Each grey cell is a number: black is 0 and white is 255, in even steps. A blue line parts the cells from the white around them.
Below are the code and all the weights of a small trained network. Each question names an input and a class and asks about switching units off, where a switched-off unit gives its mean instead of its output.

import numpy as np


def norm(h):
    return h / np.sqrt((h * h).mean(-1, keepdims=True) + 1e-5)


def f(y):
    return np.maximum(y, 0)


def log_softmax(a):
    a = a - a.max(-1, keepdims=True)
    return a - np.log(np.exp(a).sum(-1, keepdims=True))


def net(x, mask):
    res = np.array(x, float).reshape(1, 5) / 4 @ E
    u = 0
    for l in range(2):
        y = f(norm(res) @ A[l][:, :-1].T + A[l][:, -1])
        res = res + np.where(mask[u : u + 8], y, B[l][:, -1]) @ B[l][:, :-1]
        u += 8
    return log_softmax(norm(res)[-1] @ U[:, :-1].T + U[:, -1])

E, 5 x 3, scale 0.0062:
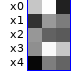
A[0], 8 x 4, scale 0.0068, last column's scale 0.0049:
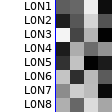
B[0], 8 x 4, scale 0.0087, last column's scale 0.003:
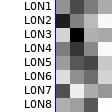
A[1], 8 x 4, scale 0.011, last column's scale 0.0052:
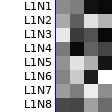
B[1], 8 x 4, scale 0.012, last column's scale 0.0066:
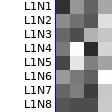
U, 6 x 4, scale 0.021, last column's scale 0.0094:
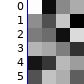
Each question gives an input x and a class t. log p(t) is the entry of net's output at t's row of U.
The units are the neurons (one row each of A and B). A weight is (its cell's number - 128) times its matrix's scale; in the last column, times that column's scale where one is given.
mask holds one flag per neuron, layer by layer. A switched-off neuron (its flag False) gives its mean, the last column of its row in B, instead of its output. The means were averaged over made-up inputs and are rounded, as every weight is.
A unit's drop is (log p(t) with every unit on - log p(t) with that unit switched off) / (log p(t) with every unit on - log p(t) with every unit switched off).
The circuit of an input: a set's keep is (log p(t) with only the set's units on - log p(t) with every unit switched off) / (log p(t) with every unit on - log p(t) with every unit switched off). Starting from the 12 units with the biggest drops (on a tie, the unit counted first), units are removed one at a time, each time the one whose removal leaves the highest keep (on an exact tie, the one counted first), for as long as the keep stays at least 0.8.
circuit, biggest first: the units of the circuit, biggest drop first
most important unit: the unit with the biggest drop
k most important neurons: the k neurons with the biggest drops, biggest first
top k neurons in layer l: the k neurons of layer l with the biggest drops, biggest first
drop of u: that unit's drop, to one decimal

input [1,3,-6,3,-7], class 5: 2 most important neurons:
[L1N5; L0N7]
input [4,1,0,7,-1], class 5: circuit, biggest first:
[L1N5; L1N4]
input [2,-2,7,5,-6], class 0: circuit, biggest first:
[L1N4]
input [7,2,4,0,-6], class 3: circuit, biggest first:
[L1N8; L1N7]
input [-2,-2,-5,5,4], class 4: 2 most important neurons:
[L1N4; L0N2]
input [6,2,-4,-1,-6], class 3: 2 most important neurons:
[L1N8; L1N7]
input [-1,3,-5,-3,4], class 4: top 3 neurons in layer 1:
[L1N6; L1N7; L1N2]
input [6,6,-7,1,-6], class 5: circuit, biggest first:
[L1N5; L1N2]
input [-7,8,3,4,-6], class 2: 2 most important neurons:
[L1N7; L1N2]
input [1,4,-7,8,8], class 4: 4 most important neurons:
[L0N4; L1N4; L0N8; L0N6]
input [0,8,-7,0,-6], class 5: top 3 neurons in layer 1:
[L1N5; L1N8; L1N4]
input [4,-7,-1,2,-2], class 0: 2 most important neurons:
[L1N4; L0N2]
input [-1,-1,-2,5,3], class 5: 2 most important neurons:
[L0N7; L1N5]
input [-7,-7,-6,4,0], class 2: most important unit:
L1N7
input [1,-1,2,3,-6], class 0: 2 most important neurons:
[L1N4; L0N3]
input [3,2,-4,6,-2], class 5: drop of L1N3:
-0.1
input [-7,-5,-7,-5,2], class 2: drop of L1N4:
0.4
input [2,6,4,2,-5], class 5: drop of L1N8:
0.2
